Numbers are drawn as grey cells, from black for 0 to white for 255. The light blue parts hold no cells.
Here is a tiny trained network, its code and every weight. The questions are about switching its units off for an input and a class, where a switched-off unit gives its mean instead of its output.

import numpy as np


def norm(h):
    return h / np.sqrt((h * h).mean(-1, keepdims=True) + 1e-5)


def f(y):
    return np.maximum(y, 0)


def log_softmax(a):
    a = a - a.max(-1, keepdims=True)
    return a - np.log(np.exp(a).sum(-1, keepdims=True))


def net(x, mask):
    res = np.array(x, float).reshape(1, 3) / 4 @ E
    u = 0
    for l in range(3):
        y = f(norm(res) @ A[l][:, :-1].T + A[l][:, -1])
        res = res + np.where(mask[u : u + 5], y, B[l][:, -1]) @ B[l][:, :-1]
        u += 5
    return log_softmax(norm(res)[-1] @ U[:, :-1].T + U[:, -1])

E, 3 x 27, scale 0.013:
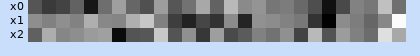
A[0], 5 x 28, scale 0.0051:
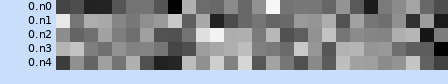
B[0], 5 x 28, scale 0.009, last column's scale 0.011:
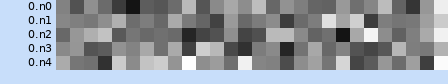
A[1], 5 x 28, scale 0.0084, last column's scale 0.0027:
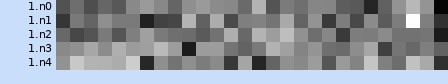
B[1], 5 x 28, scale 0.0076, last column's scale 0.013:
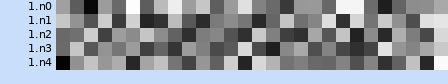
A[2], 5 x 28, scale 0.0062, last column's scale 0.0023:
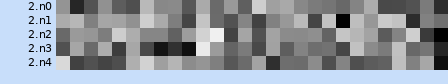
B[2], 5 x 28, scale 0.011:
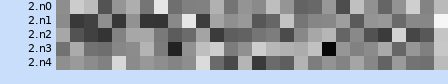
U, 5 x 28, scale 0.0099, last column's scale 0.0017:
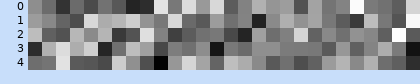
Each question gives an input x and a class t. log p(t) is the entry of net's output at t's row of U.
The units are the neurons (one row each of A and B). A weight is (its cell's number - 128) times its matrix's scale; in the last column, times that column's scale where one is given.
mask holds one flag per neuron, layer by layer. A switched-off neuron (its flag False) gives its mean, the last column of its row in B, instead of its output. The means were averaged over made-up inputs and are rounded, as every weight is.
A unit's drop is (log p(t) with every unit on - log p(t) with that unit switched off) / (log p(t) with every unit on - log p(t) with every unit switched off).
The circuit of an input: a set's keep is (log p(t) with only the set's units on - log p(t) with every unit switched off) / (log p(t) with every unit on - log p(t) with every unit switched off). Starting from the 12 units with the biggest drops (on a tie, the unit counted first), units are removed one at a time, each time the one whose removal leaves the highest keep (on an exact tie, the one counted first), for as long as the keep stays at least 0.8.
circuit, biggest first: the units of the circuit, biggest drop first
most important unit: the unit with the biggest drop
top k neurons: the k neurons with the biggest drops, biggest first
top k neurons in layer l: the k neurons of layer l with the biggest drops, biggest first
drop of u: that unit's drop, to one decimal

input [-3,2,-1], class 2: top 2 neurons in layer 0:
(0.n1, 0.n4)
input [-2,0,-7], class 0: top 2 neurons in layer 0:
(0.n0, 0.n4)
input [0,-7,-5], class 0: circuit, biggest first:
(1.n4)
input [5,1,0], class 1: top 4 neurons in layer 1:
(1.n2, 1.n0, 1.n4, 1.n3)
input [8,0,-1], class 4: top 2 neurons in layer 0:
(0.n0, 0.n4)
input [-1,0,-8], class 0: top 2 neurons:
(2.n1, 0.n0)
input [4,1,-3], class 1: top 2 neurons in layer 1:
(1.n0, 1.n4)
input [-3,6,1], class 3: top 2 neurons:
(1.n1, 0.n0)
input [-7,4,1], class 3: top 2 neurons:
(1.n4, 1.n1)
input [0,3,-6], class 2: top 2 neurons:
(0.n1, 0.n0)
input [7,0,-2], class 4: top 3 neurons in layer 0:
(0.n0, 0.n4, 0.n3)
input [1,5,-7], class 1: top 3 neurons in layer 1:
(1.n1, 1.n2, 1.n4)
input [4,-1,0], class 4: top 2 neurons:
(1.n2, 2.n1)
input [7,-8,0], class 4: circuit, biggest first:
(0.n2)
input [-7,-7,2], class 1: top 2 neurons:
(0.n4, 2.n2)
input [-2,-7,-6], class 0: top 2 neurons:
(1.n3, 2.n1)
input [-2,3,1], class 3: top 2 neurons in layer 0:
(0.n0, 0.n4)
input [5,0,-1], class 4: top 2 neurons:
(0.n0, 0.n4)
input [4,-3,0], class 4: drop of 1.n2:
0.2
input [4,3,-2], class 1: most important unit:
0.n2
